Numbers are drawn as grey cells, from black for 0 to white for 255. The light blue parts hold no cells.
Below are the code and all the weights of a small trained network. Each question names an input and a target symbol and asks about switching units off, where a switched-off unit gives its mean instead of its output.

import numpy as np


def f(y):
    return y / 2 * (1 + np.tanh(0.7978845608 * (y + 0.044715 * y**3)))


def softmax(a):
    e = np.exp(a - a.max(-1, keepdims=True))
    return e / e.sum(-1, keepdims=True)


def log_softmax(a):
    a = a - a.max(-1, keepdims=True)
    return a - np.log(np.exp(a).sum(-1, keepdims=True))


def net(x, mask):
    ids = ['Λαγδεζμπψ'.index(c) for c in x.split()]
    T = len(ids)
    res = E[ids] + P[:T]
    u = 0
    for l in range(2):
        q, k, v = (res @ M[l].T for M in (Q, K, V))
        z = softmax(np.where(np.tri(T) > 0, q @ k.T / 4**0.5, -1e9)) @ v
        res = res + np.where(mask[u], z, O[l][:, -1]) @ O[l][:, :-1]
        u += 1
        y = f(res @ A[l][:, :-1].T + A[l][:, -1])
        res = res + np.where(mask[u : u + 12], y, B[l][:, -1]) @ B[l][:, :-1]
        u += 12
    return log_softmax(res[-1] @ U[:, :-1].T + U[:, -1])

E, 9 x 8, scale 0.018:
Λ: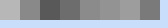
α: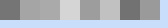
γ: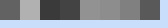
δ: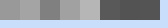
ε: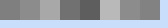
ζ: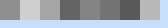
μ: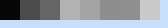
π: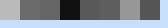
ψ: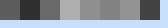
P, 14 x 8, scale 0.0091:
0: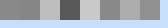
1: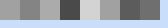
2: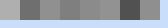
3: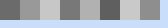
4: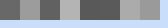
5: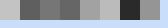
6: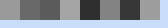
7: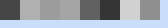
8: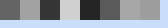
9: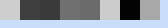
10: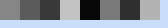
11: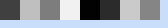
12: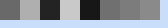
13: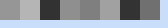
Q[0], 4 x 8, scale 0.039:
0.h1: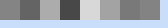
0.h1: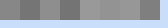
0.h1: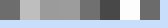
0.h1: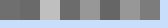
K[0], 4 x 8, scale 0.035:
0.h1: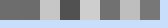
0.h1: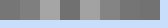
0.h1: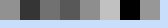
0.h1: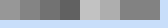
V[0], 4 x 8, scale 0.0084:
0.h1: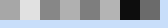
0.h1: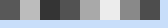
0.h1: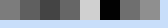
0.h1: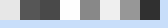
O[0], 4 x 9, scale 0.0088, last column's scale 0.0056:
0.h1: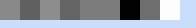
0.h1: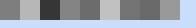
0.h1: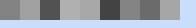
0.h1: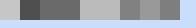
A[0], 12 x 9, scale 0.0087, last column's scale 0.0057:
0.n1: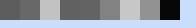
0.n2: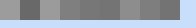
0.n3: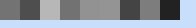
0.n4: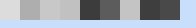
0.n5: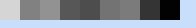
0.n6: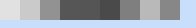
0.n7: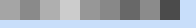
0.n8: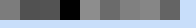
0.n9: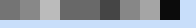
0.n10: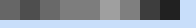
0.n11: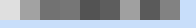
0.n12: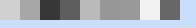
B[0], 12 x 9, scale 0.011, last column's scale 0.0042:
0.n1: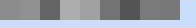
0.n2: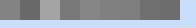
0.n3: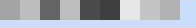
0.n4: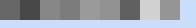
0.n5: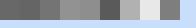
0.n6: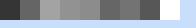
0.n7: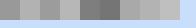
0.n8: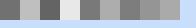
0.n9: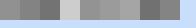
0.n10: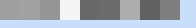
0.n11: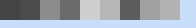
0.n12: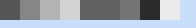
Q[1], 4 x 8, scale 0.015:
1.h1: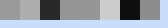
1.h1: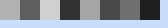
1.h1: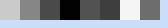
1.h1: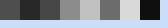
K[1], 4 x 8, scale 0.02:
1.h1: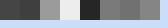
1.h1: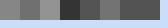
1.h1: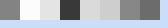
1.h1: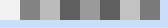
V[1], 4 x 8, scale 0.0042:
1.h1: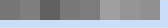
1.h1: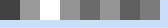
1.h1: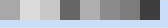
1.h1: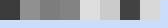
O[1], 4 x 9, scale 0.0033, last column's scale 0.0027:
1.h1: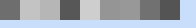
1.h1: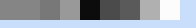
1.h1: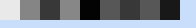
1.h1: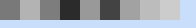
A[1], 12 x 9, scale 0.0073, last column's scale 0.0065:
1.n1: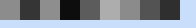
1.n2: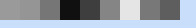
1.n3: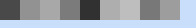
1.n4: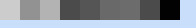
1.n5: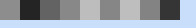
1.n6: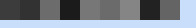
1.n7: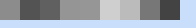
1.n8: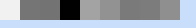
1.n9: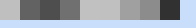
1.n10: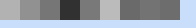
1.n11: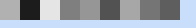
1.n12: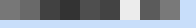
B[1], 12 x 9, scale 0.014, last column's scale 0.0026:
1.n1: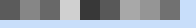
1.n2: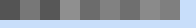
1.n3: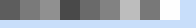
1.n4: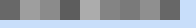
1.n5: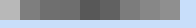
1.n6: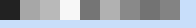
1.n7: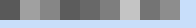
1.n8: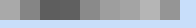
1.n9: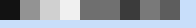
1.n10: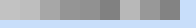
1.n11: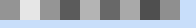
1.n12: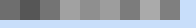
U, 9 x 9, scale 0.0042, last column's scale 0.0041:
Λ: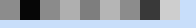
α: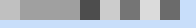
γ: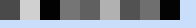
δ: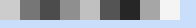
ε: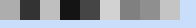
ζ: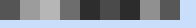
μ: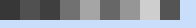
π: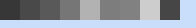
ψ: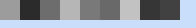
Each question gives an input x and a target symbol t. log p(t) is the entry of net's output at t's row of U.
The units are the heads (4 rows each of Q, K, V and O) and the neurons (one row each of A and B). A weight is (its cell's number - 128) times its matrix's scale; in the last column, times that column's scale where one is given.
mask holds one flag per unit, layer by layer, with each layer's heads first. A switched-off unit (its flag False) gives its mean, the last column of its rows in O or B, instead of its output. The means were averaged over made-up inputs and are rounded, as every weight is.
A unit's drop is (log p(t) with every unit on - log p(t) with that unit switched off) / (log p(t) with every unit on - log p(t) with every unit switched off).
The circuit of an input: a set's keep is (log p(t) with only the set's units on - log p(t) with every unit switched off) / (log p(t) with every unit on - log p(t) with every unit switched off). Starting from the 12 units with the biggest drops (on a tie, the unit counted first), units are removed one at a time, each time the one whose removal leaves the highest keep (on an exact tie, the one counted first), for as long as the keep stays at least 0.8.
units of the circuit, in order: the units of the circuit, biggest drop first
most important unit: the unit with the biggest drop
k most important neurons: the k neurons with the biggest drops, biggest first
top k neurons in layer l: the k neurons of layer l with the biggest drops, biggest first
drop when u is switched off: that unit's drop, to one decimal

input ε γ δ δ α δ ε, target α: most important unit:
0.h1
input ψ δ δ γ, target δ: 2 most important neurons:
0.n8; 0.n6
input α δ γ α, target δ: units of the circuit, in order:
0.h1; 1.n3
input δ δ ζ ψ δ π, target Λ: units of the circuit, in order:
0.h1; 0.n12
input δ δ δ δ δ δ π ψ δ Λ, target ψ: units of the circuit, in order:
0.h1; 0.n12
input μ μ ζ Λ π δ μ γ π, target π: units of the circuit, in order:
0.n11; 0.n4; 0.h1
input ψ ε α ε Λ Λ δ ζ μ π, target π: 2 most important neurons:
0.n5; 0.n8
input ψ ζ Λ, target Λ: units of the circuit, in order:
0.n12; 0.h1
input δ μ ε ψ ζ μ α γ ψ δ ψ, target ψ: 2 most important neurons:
0.n10; 1.n7
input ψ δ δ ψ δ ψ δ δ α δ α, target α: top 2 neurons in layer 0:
0.n3; 0.n7
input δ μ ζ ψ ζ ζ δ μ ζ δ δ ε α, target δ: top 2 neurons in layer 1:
1.n3; 1.n7
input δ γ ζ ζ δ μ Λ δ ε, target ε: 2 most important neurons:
1.n3; 0.n6
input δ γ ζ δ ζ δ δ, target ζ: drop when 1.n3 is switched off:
-0.1
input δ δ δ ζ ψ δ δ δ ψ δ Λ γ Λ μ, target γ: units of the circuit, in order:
0.h1
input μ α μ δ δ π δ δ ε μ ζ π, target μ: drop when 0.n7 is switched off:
-0.1
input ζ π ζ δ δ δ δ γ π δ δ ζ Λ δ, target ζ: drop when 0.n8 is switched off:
0.1
